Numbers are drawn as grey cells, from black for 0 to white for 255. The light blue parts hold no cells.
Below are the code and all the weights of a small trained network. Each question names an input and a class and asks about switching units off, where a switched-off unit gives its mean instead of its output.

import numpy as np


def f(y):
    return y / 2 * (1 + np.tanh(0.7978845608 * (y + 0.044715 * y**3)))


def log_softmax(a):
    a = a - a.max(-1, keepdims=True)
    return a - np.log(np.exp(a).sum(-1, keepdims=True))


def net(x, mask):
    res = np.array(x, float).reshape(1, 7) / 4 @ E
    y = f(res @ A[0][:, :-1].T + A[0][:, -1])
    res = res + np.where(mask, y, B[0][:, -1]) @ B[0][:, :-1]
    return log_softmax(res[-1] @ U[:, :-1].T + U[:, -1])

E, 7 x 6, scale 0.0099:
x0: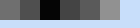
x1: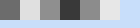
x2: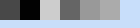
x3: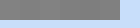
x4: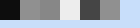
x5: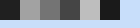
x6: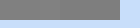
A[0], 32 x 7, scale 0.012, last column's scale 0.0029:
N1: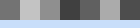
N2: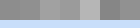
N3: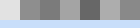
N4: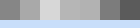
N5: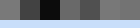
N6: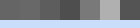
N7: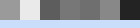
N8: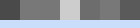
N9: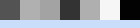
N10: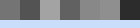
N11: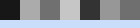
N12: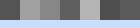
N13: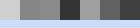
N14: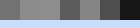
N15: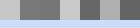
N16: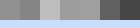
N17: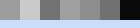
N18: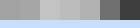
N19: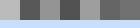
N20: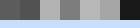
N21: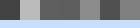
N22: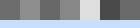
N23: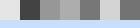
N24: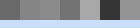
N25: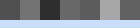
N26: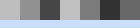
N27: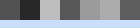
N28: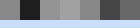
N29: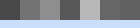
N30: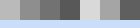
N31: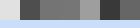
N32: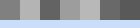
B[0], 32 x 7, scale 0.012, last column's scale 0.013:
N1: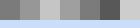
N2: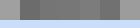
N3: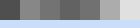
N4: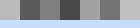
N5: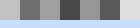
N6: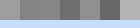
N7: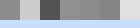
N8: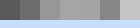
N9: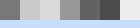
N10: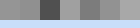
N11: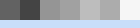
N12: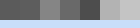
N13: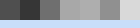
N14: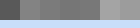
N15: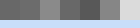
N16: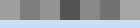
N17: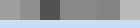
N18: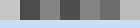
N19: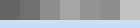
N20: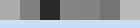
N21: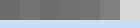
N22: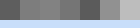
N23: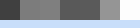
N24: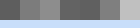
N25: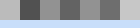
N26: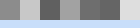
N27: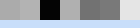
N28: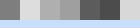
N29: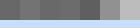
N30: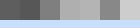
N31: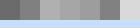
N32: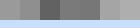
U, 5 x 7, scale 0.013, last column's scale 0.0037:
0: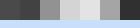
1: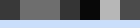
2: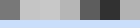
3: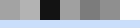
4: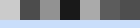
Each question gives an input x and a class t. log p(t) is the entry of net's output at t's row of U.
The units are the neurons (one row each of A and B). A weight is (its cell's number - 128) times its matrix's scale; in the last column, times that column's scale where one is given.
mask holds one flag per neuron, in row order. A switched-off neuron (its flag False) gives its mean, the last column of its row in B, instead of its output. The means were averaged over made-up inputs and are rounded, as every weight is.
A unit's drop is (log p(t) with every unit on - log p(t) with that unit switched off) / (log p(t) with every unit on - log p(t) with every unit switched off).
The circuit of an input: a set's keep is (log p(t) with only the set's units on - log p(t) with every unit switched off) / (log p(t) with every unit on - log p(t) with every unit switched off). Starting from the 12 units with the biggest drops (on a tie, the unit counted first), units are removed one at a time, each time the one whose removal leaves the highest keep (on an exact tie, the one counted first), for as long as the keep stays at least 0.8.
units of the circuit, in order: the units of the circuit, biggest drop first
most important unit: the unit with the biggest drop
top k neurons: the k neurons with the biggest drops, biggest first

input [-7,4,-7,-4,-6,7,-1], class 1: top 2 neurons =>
[N12; N22]
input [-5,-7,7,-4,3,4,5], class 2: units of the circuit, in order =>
[N28]
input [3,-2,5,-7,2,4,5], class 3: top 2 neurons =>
[N27; N23]
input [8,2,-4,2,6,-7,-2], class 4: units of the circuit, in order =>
[N5; N25]
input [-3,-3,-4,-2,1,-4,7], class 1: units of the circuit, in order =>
[N15; N3]
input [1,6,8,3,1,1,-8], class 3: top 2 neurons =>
[N27; N20]
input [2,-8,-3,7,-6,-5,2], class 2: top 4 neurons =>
[N28; N26; N11; N31]
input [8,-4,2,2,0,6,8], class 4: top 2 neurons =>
[N5; N25]
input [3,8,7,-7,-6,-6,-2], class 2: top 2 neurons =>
[N9; N1]
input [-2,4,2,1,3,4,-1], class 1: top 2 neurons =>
[N28; N12]
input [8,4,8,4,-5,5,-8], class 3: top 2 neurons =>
[N27; N10]
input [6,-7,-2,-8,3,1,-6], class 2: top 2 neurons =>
[N28; N26]
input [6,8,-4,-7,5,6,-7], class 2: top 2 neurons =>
[N9; N1]
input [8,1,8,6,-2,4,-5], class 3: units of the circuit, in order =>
[N27]
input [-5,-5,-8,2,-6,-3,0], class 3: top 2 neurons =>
[N26; N11]
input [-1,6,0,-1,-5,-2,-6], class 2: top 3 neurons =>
[N9; N11; N1]
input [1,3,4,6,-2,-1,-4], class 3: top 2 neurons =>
[N27; N28]
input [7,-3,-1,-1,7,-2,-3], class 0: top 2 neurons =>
[N11; N8]
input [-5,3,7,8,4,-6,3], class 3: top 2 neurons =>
[N27; N20]
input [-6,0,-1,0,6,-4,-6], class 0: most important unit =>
N11
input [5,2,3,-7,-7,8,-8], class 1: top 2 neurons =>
[N12; N29]
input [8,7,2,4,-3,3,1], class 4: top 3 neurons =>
[N25; N5; N28]
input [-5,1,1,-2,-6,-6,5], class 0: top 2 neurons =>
[N30; N13]
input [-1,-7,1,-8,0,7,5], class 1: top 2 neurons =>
[N12; N9]
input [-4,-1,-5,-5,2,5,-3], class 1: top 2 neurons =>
[N27; N12]
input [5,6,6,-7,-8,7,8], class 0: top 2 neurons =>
[N30; N13]
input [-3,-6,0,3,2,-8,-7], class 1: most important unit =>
N23
